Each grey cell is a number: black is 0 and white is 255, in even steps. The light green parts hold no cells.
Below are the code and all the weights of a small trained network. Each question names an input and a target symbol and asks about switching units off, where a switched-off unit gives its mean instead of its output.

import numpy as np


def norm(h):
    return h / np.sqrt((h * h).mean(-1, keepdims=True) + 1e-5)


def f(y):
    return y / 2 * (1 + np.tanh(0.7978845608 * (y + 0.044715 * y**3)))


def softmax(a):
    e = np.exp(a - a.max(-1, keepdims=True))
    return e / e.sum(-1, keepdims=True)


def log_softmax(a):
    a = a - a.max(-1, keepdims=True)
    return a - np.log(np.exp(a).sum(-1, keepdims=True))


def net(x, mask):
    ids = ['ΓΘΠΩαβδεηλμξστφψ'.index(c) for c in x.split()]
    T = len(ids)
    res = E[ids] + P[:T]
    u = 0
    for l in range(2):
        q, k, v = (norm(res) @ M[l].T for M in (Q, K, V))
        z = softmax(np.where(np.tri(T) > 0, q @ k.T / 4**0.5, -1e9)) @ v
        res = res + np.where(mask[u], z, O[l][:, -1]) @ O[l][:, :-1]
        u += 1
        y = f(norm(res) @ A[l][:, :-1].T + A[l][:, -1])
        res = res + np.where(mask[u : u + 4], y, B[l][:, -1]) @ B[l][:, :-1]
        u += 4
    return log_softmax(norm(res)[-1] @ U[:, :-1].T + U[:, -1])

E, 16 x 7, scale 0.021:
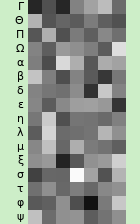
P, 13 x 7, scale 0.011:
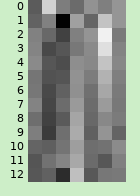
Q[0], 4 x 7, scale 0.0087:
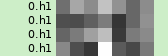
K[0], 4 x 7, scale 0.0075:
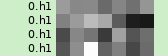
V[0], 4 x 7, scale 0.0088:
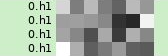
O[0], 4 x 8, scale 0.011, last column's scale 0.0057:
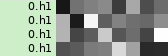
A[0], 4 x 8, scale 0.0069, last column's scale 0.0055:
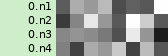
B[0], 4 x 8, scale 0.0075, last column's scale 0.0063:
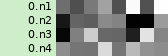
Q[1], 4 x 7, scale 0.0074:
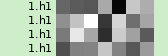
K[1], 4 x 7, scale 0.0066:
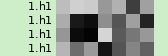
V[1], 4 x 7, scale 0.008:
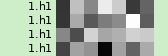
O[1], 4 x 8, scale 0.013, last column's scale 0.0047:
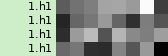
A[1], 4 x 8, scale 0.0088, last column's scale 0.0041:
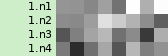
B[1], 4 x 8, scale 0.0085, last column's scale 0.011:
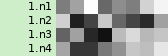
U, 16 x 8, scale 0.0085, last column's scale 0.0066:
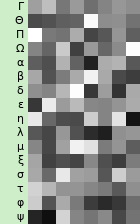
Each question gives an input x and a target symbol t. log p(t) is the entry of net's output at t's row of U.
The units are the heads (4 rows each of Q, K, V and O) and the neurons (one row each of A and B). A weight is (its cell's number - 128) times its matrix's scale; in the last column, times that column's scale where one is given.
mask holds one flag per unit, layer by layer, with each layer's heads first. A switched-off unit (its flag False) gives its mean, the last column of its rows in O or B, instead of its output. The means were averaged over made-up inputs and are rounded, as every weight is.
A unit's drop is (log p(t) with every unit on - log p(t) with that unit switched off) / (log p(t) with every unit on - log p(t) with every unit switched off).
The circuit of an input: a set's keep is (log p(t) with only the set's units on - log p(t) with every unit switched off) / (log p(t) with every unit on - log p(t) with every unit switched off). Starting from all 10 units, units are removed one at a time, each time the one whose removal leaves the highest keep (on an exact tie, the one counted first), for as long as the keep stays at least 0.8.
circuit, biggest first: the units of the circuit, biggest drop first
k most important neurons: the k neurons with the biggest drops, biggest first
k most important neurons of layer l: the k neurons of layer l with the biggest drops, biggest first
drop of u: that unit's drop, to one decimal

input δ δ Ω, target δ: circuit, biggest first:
1.h1
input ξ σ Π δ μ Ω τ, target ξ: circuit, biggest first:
1.h1; 0.h1
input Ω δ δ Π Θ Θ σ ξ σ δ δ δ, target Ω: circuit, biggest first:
1.h1; 0.h1
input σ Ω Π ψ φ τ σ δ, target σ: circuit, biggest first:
1.h1; 1.n1
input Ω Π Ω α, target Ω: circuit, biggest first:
1.h1; 0.h1
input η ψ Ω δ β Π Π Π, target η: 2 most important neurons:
0.n1; 1.n2
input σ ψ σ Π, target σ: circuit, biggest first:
1.n1; 1.h1
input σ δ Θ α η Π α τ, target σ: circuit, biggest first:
1.h1; 1.n1
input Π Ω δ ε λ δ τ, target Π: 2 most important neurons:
1.n3; 0.n4
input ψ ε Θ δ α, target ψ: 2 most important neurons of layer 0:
0.n2; 0.n3
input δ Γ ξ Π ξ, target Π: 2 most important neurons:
1.n3; 0.n1
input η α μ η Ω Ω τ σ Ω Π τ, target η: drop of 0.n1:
0.2
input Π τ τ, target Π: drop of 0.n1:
0.1
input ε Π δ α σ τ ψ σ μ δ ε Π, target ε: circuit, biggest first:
0.h1
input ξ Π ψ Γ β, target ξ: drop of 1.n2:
0.0
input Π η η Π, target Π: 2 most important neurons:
1.n3; 0.n1
